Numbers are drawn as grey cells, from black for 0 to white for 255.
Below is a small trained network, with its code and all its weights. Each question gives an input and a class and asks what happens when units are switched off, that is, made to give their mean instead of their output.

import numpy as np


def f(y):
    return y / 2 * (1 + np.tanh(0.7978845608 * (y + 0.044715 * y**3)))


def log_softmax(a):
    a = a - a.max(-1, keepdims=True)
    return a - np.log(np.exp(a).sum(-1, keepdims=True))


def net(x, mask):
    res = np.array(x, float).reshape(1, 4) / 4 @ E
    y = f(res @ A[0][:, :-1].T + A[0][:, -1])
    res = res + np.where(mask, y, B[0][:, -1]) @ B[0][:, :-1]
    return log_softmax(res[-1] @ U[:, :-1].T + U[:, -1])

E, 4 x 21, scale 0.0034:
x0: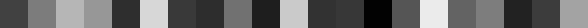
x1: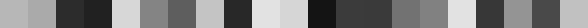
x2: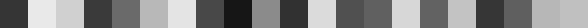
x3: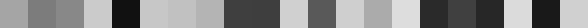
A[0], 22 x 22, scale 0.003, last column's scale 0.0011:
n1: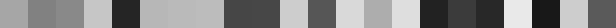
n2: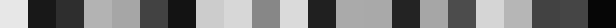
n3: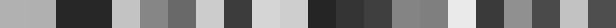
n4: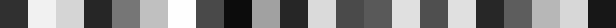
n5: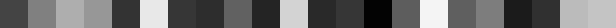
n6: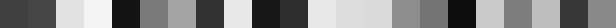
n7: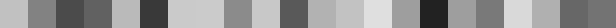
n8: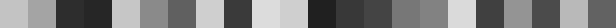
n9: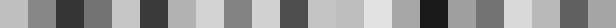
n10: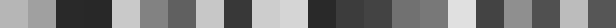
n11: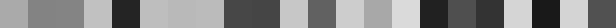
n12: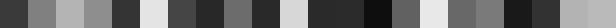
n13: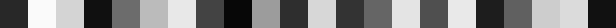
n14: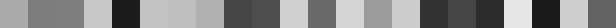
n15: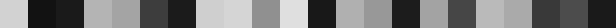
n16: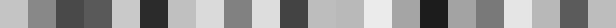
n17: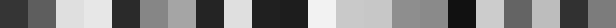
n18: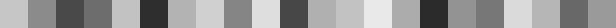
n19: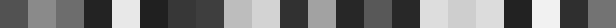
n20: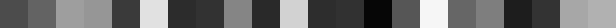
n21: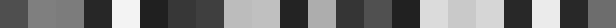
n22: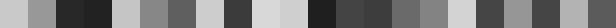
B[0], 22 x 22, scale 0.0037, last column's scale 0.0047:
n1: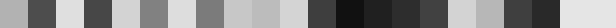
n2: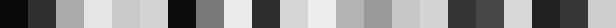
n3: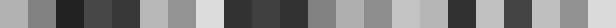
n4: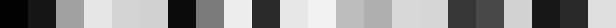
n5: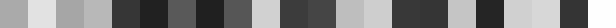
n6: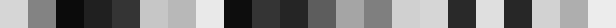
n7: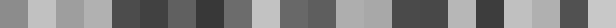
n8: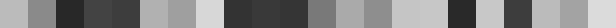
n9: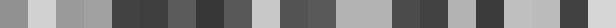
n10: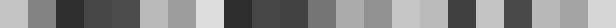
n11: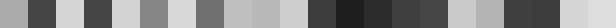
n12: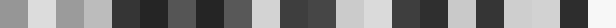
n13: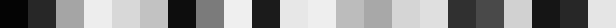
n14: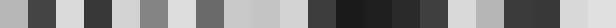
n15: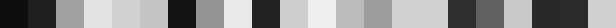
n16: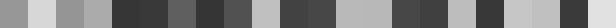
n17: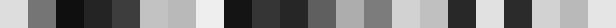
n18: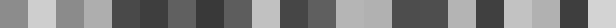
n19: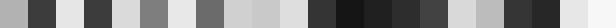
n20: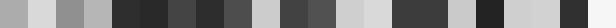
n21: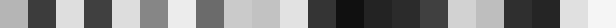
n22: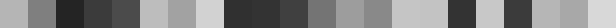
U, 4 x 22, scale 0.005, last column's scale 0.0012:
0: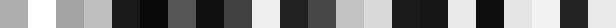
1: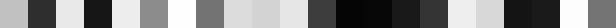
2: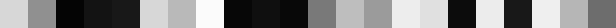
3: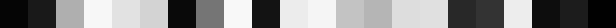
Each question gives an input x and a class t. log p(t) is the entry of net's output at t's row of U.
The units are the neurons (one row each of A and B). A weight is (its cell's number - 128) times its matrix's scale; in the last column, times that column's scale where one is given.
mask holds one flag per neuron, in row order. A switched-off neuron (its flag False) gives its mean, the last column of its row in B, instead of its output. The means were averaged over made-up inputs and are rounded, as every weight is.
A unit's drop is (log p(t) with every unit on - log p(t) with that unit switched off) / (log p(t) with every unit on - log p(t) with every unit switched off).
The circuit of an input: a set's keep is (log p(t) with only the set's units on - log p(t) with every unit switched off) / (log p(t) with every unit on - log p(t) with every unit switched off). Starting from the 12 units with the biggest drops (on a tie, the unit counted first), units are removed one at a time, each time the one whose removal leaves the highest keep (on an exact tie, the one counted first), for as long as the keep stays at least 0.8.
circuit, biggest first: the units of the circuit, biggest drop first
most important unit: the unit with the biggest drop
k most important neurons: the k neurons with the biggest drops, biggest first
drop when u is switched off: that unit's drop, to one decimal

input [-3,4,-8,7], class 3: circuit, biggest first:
(n15)
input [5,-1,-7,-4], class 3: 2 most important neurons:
(n15 n2)
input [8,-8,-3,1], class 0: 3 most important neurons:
(n5 n20 n12)
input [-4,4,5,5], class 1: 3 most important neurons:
(n1 n14 n11)
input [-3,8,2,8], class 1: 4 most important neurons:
(n1 n14 n11 n6)
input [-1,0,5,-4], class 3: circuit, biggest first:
(n13 n4)
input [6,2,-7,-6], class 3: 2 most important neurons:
(n15 n2)
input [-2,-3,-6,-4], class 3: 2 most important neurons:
(n2 n15)
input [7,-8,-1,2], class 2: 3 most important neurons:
(n6 n17 n16)
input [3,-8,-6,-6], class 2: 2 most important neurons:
(n6 n17)
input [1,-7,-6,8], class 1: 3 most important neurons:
(n1 n14 n11)
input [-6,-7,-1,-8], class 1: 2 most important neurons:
(n21 n19)
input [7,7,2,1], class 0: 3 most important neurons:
(n5 n12 n20)
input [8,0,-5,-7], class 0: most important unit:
n20
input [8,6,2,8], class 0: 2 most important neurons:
(n5 n12)
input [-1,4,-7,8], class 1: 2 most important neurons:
(n1 n14)
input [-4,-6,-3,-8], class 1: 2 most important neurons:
(n21 n19)
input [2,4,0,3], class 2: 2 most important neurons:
(n19 n21)
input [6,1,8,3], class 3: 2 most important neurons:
(n13 n4)
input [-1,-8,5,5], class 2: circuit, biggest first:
(n6)
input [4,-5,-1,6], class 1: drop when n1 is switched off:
0.2
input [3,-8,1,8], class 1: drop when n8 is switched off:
0.1
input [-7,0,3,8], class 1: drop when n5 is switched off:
0.3
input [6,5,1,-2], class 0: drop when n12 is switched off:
0.2
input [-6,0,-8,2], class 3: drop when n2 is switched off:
1.1
